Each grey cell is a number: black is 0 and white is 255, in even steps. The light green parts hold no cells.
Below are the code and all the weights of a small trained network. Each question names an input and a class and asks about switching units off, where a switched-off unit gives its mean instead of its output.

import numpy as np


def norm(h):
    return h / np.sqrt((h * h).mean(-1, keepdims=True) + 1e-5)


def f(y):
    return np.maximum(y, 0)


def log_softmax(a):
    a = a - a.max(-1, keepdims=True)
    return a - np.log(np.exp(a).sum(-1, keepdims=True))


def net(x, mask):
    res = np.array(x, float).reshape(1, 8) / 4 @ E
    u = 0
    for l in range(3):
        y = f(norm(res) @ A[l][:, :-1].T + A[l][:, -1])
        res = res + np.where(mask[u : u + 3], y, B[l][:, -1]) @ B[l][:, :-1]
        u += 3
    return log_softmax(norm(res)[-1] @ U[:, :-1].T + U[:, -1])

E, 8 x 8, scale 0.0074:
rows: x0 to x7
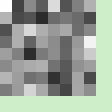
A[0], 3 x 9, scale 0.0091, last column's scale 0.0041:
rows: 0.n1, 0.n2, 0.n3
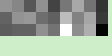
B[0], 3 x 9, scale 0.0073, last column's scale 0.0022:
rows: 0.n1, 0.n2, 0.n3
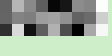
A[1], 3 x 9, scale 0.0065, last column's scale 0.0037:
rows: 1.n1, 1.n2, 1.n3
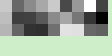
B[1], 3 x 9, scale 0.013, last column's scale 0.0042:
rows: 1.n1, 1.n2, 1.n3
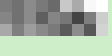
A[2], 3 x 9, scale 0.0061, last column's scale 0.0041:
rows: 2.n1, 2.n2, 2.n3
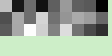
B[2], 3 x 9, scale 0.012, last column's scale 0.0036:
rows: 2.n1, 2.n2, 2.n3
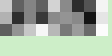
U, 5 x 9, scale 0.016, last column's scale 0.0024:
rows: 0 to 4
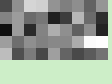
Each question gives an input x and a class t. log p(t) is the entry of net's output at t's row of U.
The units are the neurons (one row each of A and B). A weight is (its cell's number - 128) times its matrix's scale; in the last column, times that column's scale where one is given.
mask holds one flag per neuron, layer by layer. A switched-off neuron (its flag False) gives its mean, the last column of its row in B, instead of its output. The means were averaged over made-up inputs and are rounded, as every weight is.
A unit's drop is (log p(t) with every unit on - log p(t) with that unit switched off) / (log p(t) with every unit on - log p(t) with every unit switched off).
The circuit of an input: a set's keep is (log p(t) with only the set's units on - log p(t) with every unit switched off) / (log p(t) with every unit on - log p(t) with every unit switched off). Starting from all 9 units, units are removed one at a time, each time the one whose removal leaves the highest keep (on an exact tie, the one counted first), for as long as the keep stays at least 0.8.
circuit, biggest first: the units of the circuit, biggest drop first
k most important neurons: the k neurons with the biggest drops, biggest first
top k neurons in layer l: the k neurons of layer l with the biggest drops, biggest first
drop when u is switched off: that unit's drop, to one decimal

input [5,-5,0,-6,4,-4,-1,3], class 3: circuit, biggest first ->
1.n1
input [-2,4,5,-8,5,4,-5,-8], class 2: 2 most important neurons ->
0.n3, 2.n2
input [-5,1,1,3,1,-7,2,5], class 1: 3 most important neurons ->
0.n1, 2.n3, 2.n1
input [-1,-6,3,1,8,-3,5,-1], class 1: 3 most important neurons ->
0.n1, 2.n2, 2.n1
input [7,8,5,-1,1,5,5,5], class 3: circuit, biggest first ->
1.n1, 2.n2
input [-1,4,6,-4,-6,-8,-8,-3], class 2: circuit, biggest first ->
0.n3, 2.n2
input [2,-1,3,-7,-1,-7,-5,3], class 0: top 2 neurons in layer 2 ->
2.n3, 2.n2
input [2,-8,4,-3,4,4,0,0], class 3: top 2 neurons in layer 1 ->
1.n1, 1.n3
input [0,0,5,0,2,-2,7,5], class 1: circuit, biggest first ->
0.n1, 2.n3
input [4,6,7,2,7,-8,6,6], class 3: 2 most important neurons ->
1.n1, 2.n2
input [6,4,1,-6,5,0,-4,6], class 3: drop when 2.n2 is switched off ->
0.2
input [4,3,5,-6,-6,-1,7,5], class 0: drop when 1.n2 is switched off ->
0.1
